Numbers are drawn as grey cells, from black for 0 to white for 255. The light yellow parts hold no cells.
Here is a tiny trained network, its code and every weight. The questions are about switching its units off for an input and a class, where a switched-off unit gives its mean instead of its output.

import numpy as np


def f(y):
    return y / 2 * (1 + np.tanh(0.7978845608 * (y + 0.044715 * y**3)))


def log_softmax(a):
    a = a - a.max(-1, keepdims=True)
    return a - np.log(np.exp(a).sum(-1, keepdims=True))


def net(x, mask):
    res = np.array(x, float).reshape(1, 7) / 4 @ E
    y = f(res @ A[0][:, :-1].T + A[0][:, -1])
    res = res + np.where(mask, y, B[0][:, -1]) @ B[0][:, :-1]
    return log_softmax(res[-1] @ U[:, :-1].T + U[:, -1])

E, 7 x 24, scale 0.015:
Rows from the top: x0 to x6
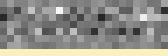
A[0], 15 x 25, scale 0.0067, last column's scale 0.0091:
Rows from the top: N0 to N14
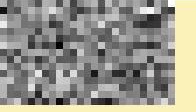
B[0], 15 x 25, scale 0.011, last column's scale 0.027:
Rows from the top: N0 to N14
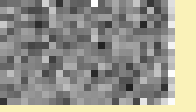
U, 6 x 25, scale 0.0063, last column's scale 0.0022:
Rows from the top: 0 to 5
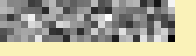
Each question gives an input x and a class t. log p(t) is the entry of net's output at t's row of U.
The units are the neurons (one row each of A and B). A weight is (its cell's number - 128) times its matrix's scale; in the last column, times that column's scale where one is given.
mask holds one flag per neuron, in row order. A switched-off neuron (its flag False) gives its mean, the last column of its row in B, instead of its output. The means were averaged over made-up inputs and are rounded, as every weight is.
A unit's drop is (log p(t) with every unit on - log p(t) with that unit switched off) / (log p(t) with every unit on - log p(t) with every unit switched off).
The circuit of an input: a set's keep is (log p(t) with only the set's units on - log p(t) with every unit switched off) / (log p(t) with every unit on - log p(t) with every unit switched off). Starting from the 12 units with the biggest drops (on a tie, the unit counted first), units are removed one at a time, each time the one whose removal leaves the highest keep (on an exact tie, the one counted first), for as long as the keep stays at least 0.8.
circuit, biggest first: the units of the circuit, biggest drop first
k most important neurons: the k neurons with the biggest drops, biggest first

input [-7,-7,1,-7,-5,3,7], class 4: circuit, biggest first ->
N14
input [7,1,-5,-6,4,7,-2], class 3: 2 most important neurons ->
N12, N1
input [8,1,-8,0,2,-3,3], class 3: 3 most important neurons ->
N12, N9, N1
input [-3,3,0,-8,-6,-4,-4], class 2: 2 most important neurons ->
N6, N3
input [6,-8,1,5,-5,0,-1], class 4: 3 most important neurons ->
N14, N1, N5
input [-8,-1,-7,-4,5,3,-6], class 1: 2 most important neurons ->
N3, N6
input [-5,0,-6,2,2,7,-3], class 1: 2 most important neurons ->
N3, N6
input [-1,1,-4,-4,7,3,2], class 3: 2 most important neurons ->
N1, N12
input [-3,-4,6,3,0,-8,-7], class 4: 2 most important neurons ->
N10, N5
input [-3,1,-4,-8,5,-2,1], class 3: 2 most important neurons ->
N1, N12
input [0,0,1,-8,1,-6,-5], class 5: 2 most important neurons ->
N3, N6
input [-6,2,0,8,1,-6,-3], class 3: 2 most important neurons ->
N6, N3
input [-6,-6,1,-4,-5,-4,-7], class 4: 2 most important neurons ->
N14, N1
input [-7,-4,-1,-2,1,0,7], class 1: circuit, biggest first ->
N0
